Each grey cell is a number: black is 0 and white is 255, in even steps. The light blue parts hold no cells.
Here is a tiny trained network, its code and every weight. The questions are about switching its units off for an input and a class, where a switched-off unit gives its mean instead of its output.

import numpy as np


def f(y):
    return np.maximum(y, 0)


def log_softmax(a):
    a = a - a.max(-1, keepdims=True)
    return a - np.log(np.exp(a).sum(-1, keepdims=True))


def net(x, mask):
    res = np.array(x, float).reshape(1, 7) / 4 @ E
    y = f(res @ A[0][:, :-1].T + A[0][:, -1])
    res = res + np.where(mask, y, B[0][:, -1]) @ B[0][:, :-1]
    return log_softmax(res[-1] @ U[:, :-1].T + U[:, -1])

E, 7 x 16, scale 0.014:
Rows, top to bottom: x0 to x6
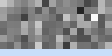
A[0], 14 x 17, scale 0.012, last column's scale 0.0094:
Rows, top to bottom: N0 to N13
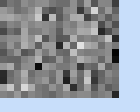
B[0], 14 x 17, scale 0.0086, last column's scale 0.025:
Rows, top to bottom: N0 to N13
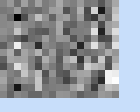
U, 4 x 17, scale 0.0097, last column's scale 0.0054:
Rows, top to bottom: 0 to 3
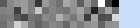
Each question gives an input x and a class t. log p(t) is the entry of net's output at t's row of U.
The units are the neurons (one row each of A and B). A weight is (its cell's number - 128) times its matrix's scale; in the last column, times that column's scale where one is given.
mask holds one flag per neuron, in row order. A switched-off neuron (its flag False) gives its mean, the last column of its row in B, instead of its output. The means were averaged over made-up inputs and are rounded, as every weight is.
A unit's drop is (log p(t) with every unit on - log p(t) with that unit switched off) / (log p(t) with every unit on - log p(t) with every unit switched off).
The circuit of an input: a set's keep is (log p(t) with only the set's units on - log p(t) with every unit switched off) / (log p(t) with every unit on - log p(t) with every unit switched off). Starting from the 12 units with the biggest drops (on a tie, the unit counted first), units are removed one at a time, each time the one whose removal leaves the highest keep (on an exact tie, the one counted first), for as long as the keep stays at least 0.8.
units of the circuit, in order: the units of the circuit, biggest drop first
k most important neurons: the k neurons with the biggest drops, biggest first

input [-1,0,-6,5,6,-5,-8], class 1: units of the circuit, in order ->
N12
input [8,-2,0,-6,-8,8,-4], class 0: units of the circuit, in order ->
N9, N11
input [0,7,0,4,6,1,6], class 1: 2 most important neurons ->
N6, N4
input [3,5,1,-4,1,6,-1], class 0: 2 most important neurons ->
N11, N9
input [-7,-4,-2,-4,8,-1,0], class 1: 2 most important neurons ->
N6, N11
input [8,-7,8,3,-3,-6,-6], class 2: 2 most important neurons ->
N2, N10
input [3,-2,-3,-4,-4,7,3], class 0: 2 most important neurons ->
N11, N10
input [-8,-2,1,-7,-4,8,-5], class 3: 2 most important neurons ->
N4, N9
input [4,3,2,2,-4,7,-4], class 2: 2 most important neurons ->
N10, N11
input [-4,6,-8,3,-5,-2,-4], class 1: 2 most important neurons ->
N12, N4
